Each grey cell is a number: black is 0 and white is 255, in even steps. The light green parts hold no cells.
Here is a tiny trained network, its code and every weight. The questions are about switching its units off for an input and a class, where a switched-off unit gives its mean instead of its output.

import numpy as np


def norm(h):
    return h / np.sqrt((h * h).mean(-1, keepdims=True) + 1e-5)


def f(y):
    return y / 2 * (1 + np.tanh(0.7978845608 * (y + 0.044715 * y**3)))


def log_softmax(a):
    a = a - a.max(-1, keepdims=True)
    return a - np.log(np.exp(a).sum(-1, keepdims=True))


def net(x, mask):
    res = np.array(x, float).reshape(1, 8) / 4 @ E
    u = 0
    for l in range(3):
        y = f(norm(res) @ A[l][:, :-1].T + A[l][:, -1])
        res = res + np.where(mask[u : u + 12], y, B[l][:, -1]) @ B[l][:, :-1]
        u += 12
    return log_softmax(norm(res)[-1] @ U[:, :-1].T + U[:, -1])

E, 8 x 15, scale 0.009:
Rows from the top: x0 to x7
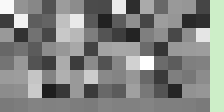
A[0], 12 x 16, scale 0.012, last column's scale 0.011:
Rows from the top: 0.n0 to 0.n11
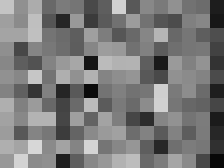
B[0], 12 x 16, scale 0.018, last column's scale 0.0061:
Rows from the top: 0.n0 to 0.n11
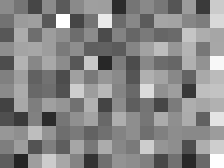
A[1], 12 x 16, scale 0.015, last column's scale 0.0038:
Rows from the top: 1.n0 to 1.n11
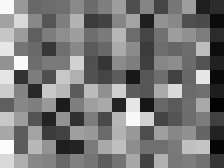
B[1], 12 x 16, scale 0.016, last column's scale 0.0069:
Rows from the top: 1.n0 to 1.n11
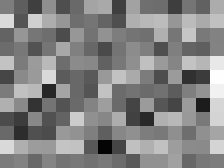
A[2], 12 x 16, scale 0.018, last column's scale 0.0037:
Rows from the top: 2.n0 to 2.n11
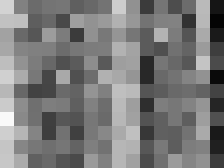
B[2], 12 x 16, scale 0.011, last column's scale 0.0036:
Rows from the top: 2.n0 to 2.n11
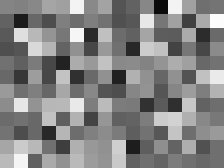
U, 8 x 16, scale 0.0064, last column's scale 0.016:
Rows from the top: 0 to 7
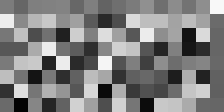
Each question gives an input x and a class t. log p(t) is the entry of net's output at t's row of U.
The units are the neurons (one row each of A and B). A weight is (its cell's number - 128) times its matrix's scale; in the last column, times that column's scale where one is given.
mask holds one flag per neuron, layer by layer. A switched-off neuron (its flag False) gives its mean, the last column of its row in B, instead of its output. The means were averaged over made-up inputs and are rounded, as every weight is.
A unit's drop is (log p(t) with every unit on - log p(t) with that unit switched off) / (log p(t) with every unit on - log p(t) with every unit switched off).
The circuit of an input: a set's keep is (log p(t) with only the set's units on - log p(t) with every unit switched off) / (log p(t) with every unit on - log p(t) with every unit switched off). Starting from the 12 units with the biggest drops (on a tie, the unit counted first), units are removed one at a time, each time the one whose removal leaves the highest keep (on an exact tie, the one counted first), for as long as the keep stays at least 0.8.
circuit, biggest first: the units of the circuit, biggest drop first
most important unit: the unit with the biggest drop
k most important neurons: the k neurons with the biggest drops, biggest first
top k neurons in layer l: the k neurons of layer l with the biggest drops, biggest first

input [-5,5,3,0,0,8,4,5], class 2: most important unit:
0.n10
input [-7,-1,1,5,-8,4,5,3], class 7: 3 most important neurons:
[0.n8, 0.n0, 1.n9]
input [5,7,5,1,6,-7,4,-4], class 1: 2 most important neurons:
[1.n1, 1.n4]
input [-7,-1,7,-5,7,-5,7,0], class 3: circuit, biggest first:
[1.n5, 0.n4]
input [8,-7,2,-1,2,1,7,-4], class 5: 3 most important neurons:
[0.n0, 1.n0, 1.n6]
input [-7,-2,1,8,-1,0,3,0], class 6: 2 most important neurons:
[0.n4, 0.n0]
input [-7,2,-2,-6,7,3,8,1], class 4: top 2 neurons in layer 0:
[0.n1, 0.n0]
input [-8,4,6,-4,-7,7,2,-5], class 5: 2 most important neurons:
[1.n7, 0.n11]
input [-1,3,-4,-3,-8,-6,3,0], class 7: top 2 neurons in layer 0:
[0.n8, 0.n10]
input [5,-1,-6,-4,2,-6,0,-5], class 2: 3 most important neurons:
[0.n6, 1.n5, 0.n4]
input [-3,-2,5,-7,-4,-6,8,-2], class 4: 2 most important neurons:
[0.n1, 0.n4]
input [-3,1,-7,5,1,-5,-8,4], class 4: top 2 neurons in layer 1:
[1.n6, 1.n5]
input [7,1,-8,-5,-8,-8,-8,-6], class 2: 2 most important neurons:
[0.n6, 0.n1]
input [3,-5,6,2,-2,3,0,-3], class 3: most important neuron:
[1.n5]
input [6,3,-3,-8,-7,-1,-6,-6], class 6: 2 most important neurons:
[0.n7, 0.n2]
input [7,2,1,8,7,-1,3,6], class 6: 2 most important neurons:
[0.n4, 1.n7]
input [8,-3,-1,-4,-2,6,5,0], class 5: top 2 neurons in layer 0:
[0.n0, 0.n6]
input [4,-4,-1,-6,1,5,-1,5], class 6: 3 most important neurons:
[0.n7, 0.n2, 0.n6]
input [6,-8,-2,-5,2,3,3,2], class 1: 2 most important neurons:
[1.n10, 0.n9]
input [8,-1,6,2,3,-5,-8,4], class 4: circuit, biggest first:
[1.n6]
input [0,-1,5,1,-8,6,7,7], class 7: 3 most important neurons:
[0.n8, 1.n6, 1.n9]
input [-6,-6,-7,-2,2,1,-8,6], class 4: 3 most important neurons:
[1.n6, 1.n5, 0.n0]
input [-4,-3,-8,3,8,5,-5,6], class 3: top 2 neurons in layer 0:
[0.n11, 0.n8]
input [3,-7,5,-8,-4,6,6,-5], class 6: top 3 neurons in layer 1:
[1.n1, 1.n4, 1.n5]
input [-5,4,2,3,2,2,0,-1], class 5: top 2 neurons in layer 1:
[1.n7, 1.n10]
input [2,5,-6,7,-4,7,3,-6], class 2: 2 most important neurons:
[0.n10, 0.n5]
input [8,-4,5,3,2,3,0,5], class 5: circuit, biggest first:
[0.n0]
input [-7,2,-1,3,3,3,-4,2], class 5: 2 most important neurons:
[1.n7, 0.n1]
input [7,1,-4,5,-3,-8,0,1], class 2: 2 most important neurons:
[0.n6, 1.n7]
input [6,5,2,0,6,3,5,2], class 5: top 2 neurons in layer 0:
[0.n0, 0.n8]
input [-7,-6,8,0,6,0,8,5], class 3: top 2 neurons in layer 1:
[1.n5, 1.n6]
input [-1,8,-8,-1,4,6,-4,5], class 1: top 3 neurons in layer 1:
[1.n1, 1.n4, 1.n5]
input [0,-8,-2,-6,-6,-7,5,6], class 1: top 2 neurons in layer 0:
[0.n9, 0.n4]
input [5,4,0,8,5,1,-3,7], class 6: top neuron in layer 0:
[0.n4]
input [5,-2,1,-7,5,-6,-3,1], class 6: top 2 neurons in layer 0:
[0.n7, 0.n2]
